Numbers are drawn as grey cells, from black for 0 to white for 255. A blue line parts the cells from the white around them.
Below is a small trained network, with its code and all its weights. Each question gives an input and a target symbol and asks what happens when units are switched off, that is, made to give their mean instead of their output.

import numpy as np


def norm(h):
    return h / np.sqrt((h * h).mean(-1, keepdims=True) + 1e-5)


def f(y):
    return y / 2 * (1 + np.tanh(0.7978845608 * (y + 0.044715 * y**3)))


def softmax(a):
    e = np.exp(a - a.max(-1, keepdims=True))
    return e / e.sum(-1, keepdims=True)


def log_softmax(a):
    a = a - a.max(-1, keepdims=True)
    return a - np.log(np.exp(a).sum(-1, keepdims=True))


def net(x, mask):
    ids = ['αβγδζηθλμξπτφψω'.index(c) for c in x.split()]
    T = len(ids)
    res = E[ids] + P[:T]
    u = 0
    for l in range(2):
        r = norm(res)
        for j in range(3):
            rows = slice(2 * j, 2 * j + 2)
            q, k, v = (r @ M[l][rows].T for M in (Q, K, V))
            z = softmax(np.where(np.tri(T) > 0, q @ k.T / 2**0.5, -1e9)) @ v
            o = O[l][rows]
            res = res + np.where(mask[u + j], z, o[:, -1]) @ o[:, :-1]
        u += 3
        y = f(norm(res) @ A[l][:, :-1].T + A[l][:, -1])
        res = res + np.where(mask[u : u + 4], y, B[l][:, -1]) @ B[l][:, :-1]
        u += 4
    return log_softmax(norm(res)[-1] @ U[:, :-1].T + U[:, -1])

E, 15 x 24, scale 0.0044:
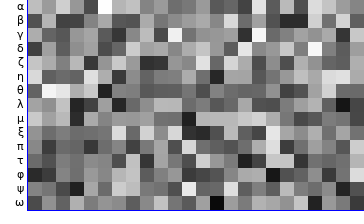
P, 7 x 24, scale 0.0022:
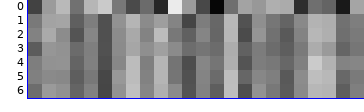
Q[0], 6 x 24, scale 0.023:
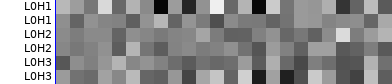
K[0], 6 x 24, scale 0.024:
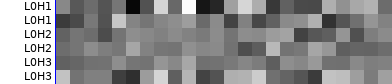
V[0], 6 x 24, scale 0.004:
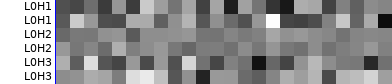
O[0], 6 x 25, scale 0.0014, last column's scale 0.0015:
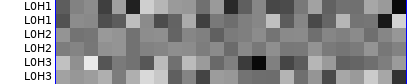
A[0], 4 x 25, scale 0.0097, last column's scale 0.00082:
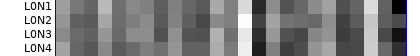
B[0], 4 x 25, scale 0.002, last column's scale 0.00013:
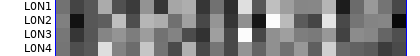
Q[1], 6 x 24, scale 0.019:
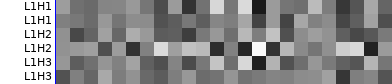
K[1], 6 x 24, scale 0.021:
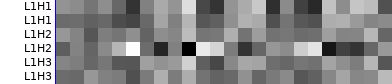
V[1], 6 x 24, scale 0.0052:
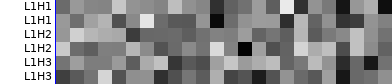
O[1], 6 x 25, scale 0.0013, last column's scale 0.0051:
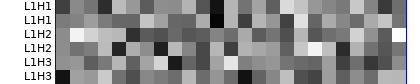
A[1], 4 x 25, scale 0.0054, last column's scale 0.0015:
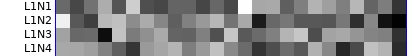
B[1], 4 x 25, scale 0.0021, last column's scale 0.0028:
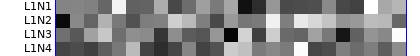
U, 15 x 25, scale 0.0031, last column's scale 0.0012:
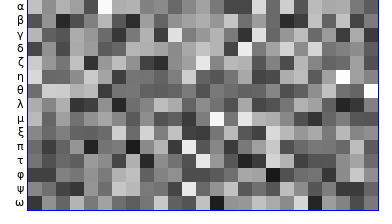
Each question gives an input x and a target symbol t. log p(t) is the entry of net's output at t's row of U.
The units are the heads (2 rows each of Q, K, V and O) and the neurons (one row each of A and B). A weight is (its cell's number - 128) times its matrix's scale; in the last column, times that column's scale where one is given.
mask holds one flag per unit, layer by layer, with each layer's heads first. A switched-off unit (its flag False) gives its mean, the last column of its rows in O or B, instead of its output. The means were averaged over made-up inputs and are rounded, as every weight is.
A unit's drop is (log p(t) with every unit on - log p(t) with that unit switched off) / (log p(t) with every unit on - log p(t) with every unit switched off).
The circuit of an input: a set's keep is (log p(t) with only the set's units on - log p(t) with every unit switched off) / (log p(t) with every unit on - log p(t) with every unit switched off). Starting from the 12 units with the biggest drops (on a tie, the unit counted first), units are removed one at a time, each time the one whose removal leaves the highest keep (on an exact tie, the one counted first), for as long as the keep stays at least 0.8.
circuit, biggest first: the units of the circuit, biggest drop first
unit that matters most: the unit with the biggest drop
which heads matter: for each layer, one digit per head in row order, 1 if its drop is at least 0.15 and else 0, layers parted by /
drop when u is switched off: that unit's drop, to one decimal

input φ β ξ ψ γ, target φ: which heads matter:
000 / 010
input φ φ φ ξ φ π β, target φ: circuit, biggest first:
L1H2, L1N3
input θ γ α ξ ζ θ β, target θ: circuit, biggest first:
L1H2
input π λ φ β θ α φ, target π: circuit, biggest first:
L1H1, L1N4, L1H2, L0H1
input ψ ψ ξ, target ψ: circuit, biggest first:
L1H3, L1H1
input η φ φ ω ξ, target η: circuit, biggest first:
L1H2, L1N1, L1H1
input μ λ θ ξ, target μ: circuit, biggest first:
L1N3, L1H3, L1H1
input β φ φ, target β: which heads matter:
001 / 000
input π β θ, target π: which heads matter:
000 / 110
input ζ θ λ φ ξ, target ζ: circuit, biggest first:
L1H1, L1H3
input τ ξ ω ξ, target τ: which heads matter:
101 / 000
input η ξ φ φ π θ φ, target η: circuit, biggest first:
L1H2, L1N1, L1H3
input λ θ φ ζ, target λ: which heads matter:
001 / 000
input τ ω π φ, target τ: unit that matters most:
L1N4
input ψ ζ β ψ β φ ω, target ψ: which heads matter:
100 / 001
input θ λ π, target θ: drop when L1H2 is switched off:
1.0
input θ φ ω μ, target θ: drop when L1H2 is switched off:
1.2
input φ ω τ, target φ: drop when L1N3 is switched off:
0.2
